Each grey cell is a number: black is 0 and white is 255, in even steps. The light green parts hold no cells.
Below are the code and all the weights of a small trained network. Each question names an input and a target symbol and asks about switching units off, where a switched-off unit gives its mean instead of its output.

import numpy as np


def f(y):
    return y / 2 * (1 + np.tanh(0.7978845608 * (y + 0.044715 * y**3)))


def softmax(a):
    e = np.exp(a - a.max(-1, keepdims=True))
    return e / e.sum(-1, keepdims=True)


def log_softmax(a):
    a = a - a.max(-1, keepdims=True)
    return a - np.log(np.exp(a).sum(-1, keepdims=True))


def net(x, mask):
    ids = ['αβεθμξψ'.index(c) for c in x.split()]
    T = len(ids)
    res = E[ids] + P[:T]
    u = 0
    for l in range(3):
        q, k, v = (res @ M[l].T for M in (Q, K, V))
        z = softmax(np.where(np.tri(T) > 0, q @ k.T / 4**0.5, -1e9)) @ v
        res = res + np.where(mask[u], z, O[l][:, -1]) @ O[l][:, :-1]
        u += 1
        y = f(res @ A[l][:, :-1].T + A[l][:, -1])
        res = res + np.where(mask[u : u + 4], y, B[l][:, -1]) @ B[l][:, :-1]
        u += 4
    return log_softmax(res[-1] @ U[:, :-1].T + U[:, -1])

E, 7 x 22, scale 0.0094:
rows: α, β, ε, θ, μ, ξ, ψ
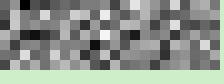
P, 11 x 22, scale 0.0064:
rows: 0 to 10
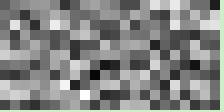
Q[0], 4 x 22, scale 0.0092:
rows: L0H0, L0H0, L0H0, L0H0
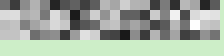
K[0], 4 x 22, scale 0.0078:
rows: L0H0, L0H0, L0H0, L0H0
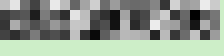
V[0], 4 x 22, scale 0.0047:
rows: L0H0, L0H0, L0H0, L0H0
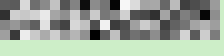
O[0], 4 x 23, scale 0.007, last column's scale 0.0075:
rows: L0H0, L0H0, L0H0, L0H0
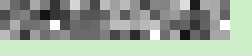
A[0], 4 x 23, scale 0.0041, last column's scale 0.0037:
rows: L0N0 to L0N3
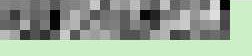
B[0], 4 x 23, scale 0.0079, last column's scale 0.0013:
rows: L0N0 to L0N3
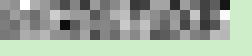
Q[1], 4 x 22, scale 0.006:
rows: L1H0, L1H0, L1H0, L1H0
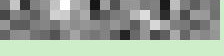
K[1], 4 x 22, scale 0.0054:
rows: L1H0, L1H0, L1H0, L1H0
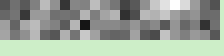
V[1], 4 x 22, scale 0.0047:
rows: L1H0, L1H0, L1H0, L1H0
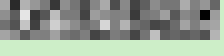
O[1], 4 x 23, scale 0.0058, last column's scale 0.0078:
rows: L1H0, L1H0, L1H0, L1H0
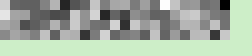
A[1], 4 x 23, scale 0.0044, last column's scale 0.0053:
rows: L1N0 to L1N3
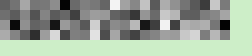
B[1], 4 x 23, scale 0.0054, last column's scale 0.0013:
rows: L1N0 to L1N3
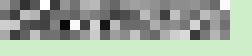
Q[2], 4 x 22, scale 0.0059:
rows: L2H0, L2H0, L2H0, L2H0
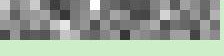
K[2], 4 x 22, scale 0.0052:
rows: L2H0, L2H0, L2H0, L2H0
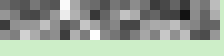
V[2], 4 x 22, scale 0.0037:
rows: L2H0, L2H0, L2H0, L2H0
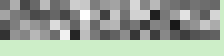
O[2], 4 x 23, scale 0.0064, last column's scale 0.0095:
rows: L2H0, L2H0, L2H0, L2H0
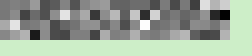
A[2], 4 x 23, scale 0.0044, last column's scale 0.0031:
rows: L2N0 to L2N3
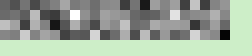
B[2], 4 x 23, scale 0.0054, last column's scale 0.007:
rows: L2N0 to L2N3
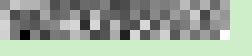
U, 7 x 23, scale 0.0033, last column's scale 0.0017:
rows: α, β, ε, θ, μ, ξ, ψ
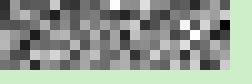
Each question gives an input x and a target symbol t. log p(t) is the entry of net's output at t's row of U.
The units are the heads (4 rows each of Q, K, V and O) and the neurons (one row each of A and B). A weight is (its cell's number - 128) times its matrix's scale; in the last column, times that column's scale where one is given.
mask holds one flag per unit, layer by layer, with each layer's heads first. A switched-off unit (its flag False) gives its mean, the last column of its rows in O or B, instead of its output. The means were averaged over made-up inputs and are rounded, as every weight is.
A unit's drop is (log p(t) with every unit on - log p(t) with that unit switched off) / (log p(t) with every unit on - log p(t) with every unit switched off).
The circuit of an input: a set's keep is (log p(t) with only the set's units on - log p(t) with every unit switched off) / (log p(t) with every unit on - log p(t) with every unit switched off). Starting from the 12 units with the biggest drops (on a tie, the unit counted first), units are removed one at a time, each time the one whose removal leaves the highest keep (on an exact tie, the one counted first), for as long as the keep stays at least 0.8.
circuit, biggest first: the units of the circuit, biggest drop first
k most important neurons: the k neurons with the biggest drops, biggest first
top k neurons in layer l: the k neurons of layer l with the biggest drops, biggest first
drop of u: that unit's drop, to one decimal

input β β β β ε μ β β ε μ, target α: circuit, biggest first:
[L0H0]
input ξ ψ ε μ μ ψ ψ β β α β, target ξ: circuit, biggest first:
[L2H0; L1H0; L0H0]
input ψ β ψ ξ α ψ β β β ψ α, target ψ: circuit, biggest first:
[L2H0; L0H0; L1H0; L1N1]
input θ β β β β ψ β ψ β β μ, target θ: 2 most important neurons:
[L1N3; L0N3]
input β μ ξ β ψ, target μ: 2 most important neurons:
[L2N2; L2N1]
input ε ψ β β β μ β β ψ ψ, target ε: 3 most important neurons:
[L0N2; L1N0; L2N0]
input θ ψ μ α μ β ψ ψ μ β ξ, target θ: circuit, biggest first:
[L2H0; L0H0; L1H0]
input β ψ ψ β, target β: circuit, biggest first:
[L0H0; L2H0]
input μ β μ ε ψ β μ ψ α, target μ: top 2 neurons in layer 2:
[L2N3; L2N2]
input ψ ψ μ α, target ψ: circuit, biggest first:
[L2H0; L0H0; L1H0]
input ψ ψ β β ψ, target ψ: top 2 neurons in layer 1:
[L1N1; L1N0]
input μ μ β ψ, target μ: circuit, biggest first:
[L2H0; L2N3; L0H0; L1H0]
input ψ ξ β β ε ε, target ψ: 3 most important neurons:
[L1N1; L2N3; L1N0]
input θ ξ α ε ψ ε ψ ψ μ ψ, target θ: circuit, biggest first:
[L2H0; L1H0; L0H0]
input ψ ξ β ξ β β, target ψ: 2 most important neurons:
[L2N3; L1N1]
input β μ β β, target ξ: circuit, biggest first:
[L0H0]
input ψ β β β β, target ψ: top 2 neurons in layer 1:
[L1N1; L1N0]
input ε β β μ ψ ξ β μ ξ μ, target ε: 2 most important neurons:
[L0N2; L1N0]
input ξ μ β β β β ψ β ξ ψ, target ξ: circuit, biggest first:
[L2H0; L1H0]
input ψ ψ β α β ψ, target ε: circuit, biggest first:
[L0H0]
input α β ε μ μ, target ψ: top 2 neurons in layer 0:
[L0N1; L0N2]
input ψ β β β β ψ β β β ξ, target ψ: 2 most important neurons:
[L1N1; L2N3]
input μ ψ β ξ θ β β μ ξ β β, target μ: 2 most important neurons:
[L2N2; L2N3]
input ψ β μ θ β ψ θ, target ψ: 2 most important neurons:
[L1N1; L2N3]
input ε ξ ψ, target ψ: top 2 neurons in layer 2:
[L2N3; L2N1]
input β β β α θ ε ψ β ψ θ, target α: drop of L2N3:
-0.1
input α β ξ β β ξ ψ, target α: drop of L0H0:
0.7
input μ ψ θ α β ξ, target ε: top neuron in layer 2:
[L2N2]
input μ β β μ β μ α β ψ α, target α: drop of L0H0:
0.7
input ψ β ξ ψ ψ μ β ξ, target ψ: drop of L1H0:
0.5
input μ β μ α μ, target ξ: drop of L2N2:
-0.1
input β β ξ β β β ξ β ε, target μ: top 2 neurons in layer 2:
[L2N2; L2N1]
